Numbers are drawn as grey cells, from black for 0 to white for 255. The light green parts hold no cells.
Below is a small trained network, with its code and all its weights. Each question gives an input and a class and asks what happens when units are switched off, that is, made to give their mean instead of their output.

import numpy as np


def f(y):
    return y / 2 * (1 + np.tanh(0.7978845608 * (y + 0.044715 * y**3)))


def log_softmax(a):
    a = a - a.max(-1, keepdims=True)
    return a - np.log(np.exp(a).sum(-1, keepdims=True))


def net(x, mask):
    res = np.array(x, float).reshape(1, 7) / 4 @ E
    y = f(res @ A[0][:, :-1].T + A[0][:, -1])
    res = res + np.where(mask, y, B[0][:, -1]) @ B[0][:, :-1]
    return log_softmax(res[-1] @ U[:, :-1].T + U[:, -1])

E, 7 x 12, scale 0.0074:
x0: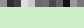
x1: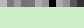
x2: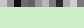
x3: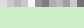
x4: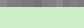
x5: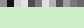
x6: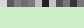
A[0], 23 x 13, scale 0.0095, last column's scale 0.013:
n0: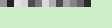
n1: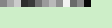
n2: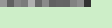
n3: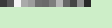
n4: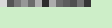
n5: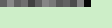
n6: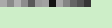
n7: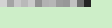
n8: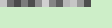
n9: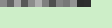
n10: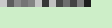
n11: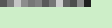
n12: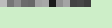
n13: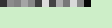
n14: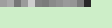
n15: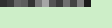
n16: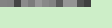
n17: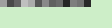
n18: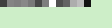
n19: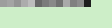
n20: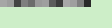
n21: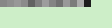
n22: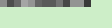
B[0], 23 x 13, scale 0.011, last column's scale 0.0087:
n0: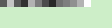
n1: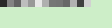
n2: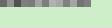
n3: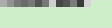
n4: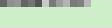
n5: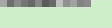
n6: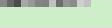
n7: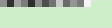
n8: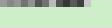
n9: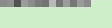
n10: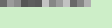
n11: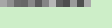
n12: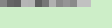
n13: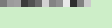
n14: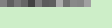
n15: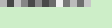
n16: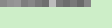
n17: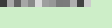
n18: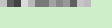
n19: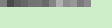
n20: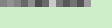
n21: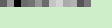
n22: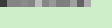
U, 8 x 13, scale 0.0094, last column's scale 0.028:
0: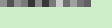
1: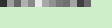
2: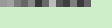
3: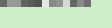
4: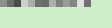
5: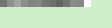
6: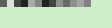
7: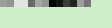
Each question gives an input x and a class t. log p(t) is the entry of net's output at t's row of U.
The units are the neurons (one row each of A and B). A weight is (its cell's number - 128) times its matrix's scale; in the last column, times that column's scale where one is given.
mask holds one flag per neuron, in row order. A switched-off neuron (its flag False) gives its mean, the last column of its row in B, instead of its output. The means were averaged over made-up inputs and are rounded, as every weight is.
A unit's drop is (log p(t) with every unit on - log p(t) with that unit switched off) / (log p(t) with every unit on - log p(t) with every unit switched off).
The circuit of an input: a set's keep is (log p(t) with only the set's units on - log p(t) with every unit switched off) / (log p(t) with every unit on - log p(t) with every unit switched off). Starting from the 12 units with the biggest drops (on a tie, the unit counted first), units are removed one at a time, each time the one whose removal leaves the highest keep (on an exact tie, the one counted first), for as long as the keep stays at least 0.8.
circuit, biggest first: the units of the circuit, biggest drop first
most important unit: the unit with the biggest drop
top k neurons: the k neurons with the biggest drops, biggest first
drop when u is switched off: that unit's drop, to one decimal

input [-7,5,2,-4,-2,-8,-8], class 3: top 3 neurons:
[n13 n0 n17]
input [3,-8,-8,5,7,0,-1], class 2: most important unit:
n3
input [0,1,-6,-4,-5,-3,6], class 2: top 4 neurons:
[n11 n13 n3 n0]
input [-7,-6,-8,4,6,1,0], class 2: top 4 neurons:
[n3 n11 n17 n22]
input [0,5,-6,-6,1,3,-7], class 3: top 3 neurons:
[n13 n7 n8]
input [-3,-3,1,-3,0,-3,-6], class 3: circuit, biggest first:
[n0 n13]
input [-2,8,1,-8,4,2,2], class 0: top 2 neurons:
[n15 n18]
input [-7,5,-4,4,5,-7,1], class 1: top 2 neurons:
[n1 n0]
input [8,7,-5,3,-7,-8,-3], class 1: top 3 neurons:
[n17 n0 n22]
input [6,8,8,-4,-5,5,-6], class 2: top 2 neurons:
[n8 n20]
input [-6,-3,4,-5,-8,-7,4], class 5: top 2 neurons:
[n0 n17]
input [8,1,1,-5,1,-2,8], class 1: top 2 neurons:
[n17 n22]
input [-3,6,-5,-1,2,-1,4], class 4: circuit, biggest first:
[n12 n6]
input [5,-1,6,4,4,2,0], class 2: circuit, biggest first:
[n8]
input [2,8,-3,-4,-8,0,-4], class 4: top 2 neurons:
[n6 n12]
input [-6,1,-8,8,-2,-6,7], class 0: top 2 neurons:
[n7 n14]
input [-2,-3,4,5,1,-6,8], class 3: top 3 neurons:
[n10 n4 n0]
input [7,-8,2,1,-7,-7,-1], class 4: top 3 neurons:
[n18 n1 n0]
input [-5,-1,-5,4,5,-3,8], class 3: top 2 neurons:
[n10 n4]
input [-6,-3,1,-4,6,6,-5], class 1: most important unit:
n1
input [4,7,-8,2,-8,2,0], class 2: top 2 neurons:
[n3 n11]
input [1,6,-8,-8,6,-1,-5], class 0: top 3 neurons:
[n15 n8 n5]
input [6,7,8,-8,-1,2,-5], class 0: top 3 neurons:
[n15 n3 n5]
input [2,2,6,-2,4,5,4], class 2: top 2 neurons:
[n8 n20]
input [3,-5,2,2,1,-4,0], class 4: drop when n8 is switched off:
0.2
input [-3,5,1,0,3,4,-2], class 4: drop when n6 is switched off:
0.3
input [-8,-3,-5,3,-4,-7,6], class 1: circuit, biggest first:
[n1]
